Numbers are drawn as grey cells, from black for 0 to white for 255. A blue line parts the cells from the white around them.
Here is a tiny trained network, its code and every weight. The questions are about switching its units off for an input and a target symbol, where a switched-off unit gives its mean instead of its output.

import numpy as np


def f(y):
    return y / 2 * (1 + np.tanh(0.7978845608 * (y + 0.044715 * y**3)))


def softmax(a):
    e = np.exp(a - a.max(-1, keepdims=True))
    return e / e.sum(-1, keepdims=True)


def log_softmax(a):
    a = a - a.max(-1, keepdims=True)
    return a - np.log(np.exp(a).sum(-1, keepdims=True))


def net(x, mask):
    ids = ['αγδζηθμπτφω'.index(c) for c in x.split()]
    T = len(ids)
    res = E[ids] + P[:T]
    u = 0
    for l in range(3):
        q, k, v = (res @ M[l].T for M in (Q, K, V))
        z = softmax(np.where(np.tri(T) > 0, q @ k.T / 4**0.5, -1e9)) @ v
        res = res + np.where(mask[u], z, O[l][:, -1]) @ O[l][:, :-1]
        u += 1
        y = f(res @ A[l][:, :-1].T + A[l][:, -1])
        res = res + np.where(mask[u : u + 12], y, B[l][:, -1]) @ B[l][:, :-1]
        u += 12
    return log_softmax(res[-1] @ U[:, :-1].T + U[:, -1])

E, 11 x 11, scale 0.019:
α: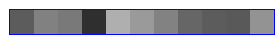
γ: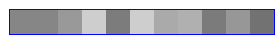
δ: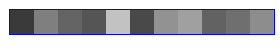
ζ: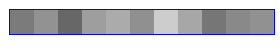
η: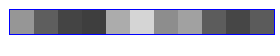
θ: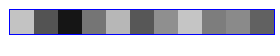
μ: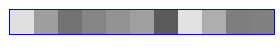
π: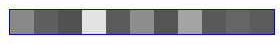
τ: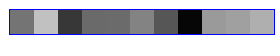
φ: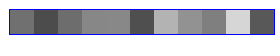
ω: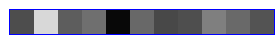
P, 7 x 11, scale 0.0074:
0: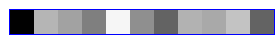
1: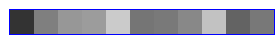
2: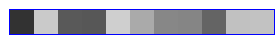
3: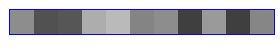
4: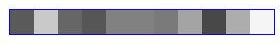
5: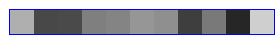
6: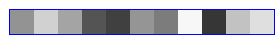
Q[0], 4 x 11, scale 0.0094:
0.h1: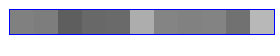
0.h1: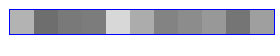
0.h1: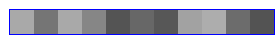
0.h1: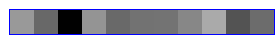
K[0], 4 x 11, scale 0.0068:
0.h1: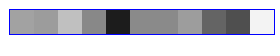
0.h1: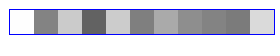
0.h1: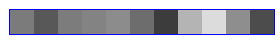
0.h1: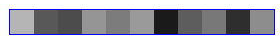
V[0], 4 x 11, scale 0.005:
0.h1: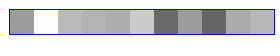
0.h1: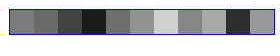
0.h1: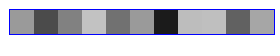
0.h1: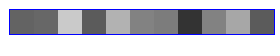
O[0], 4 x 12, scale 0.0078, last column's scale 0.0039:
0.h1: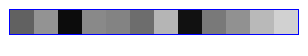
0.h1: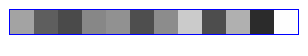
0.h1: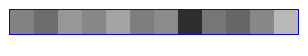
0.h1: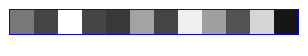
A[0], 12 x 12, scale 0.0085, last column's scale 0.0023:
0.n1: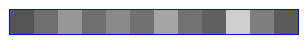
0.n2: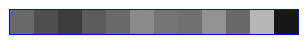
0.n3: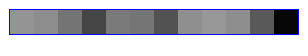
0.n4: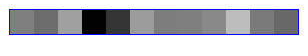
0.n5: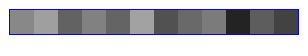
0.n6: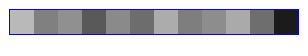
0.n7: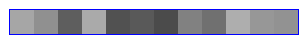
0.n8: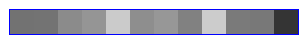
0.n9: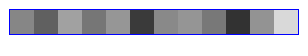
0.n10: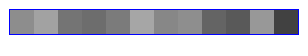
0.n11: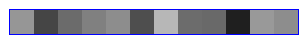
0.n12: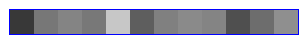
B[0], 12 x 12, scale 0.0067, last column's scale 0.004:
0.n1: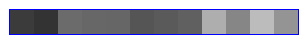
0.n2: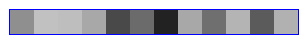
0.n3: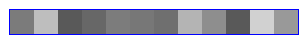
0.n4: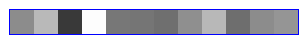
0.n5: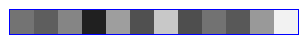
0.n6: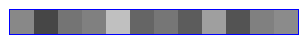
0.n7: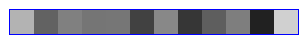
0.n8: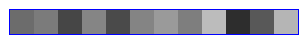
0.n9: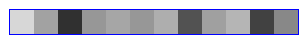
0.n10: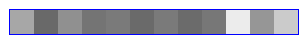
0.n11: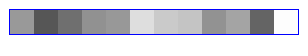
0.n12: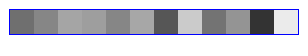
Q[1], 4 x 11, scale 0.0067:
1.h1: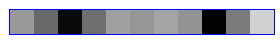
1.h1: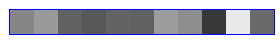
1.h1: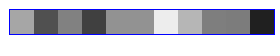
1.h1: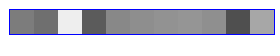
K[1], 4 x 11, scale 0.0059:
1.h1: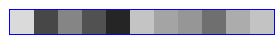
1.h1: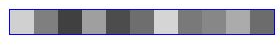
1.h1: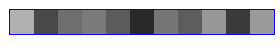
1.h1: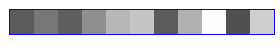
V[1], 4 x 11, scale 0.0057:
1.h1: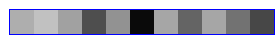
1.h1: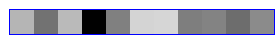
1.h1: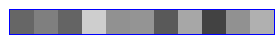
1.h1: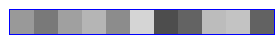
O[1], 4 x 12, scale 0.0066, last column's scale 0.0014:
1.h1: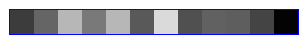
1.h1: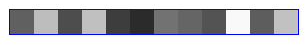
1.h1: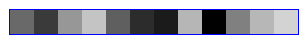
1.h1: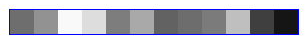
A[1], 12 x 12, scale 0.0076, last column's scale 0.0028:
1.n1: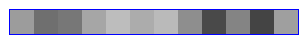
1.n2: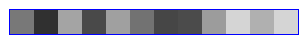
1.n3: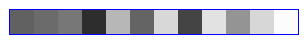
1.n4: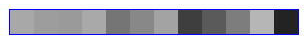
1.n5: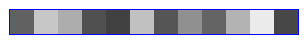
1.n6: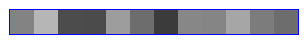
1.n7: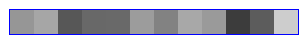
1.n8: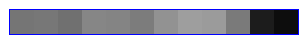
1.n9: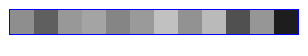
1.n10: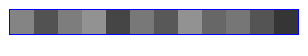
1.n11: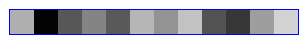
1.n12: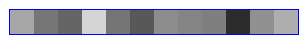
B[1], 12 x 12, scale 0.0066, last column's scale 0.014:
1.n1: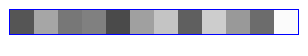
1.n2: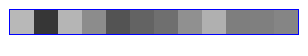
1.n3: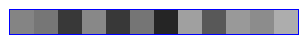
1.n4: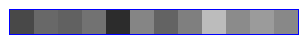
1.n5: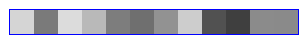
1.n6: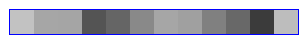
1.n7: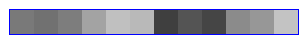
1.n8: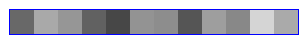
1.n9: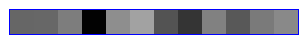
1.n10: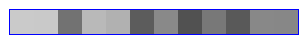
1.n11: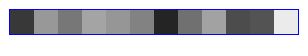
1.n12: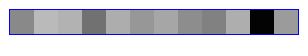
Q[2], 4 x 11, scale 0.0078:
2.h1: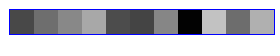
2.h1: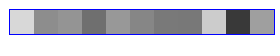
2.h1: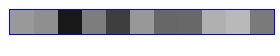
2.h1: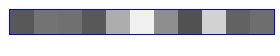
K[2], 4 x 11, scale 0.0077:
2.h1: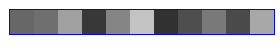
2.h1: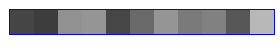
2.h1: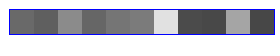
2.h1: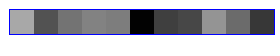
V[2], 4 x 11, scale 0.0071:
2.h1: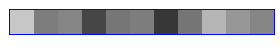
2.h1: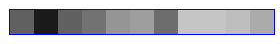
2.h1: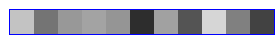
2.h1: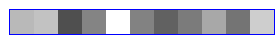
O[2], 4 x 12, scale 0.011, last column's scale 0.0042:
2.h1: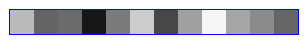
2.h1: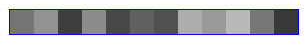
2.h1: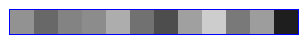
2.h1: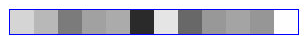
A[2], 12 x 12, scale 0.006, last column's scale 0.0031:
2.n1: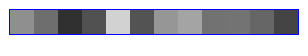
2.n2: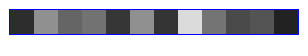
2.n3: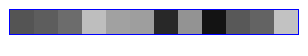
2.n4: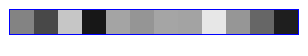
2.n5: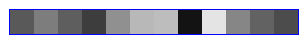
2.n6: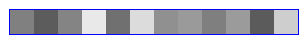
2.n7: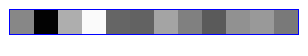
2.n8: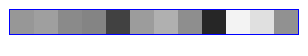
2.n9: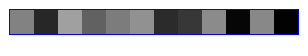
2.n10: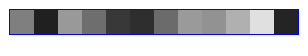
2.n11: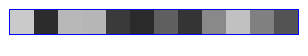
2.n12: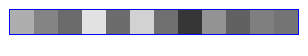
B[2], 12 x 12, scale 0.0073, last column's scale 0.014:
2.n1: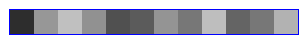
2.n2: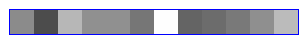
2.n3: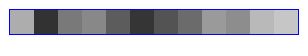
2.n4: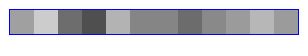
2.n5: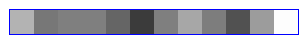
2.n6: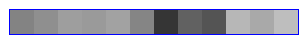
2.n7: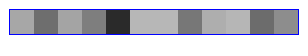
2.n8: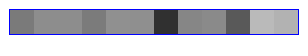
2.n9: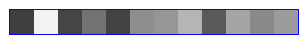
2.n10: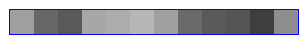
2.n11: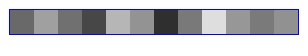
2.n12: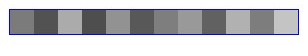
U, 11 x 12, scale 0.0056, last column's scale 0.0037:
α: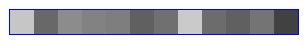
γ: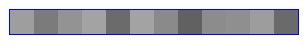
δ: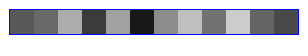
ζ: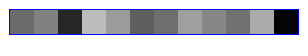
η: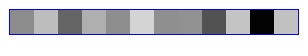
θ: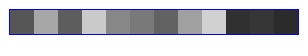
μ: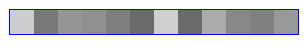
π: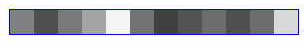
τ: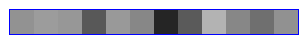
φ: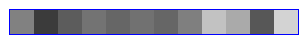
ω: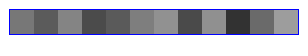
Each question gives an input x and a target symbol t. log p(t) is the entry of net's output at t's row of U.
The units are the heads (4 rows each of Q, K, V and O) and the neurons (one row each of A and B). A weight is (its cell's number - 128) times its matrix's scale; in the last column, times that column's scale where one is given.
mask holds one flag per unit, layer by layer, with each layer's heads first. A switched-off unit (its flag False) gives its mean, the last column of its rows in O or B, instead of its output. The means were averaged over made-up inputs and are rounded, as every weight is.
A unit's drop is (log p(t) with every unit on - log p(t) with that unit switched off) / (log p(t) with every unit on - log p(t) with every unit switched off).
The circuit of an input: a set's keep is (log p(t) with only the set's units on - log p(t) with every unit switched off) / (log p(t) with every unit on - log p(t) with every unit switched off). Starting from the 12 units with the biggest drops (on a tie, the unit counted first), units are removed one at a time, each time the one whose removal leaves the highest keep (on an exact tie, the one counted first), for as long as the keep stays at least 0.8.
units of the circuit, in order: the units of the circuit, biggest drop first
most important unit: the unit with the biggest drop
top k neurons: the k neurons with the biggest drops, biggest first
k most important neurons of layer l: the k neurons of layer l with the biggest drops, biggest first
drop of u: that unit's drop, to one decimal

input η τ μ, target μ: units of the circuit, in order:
(0.h1, 2.h1, 1.n11)
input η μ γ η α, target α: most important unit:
1.n5
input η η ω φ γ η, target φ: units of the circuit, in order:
(2.h1, 0.h1, 2.n3)
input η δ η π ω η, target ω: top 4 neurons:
(0.n7, 0.n5, 0.n11, 1.n1)
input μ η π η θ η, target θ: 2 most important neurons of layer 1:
(1.n11, 1.n1)
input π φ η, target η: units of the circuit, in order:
(0.h1, 1.h1, 2.h1)
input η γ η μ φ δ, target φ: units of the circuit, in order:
(2.h1, 0.n1, 0.n11, 1.n2)
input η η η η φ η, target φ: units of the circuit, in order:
(2.h1, 0.n1, 1.n2)
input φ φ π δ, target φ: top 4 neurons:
(0.n1, 1.n2, 1.n3, 0.n11)
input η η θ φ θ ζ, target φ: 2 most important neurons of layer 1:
(1.n9, 1.n2)
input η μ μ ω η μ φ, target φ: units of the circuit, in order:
(0.n1, 2.n7, 2.n11, 1.n2)
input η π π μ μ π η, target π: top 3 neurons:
(1.n12, 0.n7, 0.n5)
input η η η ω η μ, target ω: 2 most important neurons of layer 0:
(0.n5, 0.n7)
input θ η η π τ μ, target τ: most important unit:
0.n7
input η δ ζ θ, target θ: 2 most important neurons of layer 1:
(1.n11, 1.n6)
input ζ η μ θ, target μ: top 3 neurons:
(1.n8, 0.n11, 1.n1)
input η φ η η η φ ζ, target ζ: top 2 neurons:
(2.n8, 0.n12)
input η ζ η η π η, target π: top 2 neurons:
(0.n7, 1.n11)
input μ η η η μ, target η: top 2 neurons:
(1.n1, 0.n11)
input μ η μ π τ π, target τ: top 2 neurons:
(0.n7, 0.n11)
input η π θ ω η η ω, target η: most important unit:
0.h1
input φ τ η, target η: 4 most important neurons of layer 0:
(0.n10, 0.n4, 0.n8, 0.n1)
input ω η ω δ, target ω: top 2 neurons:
(2.n5, 1.n9)
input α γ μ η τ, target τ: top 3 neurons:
(2.n11, 2.n8, 0.n11)
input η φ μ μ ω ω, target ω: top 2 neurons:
(0.n7, 0.n5)
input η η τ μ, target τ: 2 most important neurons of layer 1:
(1.n2, 1.n12)
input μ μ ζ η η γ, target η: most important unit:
1.h1
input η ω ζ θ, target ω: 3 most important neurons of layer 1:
(1.n8, 1.n9, 1.n1)
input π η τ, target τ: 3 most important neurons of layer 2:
(2.n11, 2.n8, 2.n2)
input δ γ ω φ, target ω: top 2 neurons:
(0.n7, 1.n3)
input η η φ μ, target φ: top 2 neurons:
(0.n1, 1.n2)
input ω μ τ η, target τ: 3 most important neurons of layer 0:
(0.n7, 0.n12, 0.n11)
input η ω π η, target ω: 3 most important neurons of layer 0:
(0.n5, 0.n11, 0.n12)
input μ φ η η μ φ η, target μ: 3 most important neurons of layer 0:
(0.n10, 0.n11, 0.n1)
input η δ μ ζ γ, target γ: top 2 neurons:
(2.n7, 1.n5)
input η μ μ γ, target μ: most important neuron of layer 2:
(2.n5)
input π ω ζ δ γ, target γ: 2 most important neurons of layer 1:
(1.n5, 1.n3)
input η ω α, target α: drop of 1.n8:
0.0
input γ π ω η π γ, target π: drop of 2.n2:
0.1
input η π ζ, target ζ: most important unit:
0.h1
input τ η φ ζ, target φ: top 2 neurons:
(0.n1, 1.n2)
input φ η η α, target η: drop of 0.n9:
0.2
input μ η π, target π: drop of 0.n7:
0.4
